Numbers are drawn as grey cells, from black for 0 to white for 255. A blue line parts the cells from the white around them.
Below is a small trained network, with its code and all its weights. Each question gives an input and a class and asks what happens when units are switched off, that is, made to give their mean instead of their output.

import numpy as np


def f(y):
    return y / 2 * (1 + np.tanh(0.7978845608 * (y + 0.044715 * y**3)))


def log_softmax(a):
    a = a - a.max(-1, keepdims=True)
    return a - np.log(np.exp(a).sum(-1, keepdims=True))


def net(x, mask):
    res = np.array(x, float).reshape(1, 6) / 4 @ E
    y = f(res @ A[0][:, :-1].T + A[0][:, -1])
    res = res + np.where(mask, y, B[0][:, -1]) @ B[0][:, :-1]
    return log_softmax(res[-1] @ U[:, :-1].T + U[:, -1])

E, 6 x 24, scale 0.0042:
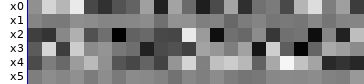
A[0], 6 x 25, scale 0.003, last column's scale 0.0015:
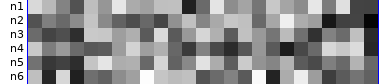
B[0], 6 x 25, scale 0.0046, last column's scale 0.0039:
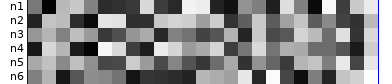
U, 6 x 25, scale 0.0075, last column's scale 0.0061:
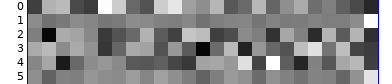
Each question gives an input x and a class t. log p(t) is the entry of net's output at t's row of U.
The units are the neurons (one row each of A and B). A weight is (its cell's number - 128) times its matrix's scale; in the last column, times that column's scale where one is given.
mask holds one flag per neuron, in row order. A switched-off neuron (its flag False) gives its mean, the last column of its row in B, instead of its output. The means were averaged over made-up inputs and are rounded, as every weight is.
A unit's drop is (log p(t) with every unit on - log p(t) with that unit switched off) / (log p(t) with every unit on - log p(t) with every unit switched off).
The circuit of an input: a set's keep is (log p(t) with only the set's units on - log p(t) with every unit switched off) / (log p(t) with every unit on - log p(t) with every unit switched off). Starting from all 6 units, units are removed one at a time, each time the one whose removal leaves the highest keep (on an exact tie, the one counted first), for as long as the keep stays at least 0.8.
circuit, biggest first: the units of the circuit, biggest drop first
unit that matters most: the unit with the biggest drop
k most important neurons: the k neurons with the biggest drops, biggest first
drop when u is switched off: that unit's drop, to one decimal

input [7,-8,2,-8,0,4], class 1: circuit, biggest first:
[n6]
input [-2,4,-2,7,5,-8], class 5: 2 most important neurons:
[n6; n4]
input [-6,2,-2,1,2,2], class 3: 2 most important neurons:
[n5; n3]
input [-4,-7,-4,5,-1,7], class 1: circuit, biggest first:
[n6; n1]
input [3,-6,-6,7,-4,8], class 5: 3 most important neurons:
[n6; n1; n4]
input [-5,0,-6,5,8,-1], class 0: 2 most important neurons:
[n2; n6]
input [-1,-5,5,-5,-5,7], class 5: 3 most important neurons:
[n1; n2; n6]
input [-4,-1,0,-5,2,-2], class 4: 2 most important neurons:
[n6; n1]
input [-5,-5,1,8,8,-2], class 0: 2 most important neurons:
[n2; n6]
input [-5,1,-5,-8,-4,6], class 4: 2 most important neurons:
[n6; n2]
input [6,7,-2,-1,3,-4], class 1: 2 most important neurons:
[n5; n3]
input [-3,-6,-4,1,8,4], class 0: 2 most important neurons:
[n2; n6]
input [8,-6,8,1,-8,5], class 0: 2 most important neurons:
[n4; n1]
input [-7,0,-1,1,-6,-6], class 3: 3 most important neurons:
[n5; n3; n2]
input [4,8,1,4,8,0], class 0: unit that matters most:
n2
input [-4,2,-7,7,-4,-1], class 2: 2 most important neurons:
[n1; n6]
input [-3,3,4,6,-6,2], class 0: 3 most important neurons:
[n4; n6; n1]
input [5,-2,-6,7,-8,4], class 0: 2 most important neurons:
[n4; n6]
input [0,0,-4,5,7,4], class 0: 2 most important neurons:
[n2; n6]
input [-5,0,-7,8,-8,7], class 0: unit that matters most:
n4
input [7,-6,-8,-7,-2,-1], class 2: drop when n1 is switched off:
0.8
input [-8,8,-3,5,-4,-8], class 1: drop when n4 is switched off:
0.2
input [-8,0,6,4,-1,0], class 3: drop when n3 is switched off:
0.3
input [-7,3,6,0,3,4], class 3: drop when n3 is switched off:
0.3
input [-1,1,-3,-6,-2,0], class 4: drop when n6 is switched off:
0.8
